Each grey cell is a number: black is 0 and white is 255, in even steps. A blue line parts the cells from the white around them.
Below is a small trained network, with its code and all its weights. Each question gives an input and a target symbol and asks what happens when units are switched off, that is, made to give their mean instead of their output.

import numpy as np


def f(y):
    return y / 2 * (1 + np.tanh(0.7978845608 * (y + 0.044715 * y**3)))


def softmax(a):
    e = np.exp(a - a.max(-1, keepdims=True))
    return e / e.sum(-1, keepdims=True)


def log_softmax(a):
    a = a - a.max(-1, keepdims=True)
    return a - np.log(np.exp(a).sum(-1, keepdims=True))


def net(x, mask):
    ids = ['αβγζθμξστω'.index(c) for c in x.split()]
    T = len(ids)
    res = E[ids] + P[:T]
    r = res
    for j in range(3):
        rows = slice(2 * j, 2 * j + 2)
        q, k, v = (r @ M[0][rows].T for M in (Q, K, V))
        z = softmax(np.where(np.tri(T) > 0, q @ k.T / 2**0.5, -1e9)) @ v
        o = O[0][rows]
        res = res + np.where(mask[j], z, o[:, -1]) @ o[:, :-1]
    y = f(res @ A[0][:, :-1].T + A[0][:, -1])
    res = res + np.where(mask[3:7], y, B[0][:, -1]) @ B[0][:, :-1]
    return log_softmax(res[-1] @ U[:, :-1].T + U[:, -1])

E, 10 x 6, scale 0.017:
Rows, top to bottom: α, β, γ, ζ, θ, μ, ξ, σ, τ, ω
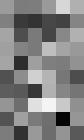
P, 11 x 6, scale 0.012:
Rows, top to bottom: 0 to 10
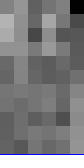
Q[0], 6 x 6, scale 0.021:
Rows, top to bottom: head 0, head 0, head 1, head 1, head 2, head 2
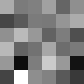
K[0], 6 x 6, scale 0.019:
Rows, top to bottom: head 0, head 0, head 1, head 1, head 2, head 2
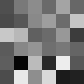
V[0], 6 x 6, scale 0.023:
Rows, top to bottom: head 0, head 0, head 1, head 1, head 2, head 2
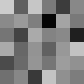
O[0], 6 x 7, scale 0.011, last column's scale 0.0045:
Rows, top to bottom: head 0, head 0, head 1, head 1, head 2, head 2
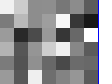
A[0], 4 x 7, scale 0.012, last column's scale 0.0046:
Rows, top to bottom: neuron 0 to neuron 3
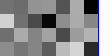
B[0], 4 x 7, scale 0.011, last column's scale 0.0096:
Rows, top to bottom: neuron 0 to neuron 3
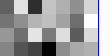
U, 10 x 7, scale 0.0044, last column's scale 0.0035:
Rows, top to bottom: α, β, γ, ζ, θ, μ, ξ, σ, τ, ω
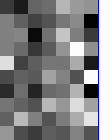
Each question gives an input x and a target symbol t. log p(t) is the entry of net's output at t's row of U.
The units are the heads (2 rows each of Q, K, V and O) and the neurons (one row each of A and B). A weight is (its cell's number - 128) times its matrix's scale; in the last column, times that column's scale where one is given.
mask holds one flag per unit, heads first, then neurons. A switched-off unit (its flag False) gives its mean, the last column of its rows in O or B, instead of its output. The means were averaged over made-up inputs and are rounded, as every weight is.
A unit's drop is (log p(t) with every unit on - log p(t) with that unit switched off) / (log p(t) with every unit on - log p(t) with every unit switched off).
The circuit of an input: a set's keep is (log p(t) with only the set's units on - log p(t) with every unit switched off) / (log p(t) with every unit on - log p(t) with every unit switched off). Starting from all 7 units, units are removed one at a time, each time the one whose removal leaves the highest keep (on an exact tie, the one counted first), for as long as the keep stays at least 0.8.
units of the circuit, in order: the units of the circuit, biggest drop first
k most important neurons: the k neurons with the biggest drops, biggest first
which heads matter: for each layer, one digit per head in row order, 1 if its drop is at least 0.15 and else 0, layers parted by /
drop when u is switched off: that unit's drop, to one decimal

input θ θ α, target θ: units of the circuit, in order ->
[head 0; head 1]
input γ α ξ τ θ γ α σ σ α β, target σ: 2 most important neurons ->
[neuron 1; neuron 0]
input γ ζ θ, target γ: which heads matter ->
101
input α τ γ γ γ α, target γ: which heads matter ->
111
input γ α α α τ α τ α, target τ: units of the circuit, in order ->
[head 1]
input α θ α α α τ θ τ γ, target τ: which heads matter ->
110
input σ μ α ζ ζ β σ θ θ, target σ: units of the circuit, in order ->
[head 0; neuron 1; neuron 0]
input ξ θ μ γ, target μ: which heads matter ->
010
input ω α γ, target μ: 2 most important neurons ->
[neuron 1; neuron 3]
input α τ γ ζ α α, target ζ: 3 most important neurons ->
[neuron 3; neuron 2; neuron 1]
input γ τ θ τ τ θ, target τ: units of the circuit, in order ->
[head 1; head 0]
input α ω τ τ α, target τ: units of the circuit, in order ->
[head 1; head 0]
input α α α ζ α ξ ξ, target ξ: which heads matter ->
100
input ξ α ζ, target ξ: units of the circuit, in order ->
[head 0; head 1]
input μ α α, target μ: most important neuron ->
[neuron 1]
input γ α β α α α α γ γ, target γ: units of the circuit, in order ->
[head 0; head 2]
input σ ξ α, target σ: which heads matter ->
111
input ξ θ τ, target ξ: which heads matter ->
110
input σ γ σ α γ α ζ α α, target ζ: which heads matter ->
010
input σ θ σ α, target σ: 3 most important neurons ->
[neuron 0; neuron 1; neuron 3]
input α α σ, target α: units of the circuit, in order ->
[head 0]
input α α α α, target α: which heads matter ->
111
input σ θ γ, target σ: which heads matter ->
100
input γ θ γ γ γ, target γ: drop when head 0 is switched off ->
0.7
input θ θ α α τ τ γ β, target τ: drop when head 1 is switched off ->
0.9
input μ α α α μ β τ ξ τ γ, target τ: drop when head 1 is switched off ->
1.0
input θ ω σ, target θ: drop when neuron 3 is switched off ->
0.0
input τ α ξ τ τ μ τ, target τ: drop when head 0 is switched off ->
0.1
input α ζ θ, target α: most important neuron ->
[neuron 0]
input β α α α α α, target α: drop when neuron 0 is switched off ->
0.2
